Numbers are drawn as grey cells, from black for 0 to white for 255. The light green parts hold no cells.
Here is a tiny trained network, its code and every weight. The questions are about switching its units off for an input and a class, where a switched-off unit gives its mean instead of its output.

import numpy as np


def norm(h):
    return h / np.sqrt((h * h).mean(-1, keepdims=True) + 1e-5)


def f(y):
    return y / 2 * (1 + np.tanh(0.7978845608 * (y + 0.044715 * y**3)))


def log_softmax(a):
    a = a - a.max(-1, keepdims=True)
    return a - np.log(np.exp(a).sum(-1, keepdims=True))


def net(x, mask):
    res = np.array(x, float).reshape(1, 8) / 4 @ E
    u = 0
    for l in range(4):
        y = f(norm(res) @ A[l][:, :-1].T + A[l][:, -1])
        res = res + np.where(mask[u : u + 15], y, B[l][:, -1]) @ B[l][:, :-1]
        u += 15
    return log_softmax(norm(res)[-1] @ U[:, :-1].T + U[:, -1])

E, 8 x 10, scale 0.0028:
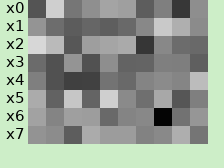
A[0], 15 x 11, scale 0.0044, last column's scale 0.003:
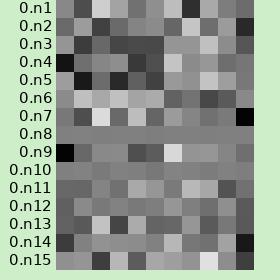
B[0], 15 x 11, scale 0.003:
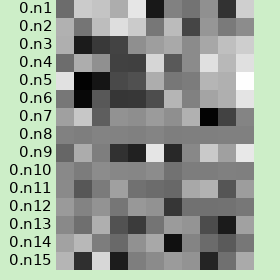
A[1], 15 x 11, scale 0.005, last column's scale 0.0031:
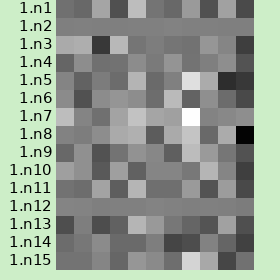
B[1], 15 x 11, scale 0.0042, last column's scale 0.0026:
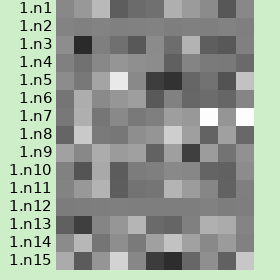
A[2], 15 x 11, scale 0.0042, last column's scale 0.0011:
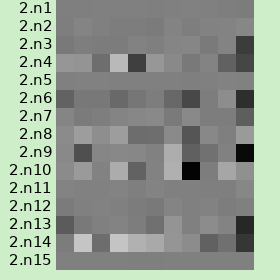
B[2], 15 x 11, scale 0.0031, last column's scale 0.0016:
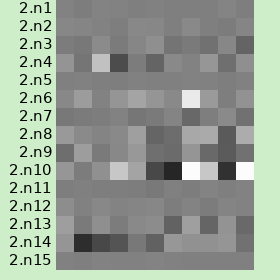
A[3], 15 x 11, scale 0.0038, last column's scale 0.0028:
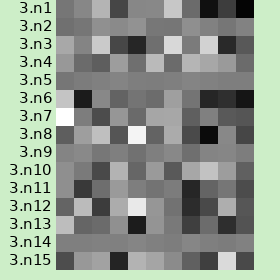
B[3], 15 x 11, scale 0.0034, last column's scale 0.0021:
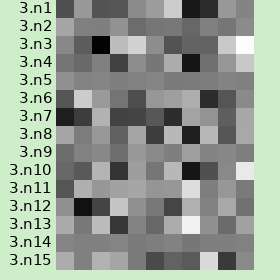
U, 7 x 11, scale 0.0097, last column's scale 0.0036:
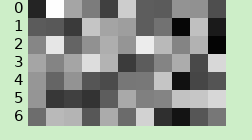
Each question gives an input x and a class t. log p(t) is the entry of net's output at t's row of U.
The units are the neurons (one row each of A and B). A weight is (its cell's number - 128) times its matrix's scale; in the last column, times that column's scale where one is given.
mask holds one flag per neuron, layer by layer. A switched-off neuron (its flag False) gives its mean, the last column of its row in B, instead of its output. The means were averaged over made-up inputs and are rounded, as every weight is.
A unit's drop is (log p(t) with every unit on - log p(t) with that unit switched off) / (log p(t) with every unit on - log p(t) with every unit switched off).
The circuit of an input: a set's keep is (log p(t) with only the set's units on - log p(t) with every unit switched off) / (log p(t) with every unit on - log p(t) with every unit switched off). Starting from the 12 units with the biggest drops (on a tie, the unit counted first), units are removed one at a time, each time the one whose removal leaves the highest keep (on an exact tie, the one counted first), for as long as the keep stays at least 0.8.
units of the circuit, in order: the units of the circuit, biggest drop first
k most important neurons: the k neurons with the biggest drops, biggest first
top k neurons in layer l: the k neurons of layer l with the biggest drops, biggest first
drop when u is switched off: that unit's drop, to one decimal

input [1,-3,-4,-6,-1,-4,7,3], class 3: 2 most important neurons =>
[2.n10 0.n1]
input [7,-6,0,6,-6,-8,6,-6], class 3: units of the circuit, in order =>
[2.n10]
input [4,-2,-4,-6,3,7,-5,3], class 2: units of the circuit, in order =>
[1.n8 0.n5]
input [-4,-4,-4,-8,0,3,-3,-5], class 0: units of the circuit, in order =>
[0.n9 0.n6 0.n1]
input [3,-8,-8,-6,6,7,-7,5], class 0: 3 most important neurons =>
[0.n9 0.n1 1.n7]
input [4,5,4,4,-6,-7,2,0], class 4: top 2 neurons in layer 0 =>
[0.n9 0.n4]
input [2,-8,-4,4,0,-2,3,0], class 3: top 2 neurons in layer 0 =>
[0.n1 0.n5]
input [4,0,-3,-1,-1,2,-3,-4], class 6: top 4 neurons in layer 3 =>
[3.n1 3.n7 3.n12 3.n11]
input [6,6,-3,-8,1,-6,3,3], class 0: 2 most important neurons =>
[0.n5 0.n3]
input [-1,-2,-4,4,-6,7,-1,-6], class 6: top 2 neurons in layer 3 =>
[3.n1 3.n8]
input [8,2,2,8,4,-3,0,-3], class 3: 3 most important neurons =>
[1.n13 0.n15 3.n15]
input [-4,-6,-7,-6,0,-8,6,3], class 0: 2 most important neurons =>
[0.n9 0.n4]
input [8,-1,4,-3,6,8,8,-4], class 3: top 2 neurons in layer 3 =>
[3.n15 3.n12]
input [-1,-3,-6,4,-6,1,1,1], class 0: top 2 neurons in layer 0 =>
[0.n9 0.n4]
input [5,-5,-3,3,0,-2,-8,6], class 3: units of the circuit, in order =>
[1.n15]
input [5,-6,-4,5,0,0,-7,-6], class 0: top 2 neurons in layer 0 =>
[0.n9 0.n4]
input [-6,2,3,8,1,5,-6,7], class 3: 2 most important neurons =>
[1.n5 1.n15]
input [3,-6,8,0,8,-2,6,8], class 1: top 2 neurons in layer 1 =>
[1.n7 1.n13]
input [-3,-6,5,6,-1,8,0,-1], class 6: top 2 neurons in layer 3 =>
[3.n1 3.n8]
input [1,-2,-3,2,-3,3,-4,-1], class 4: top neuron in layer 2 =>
[2.n10]
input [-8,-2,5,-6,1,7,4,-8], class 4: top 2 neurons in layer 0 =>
[0.n15 0.n2]
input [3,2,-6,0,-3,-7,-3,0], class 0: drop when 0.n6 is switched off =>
0.2
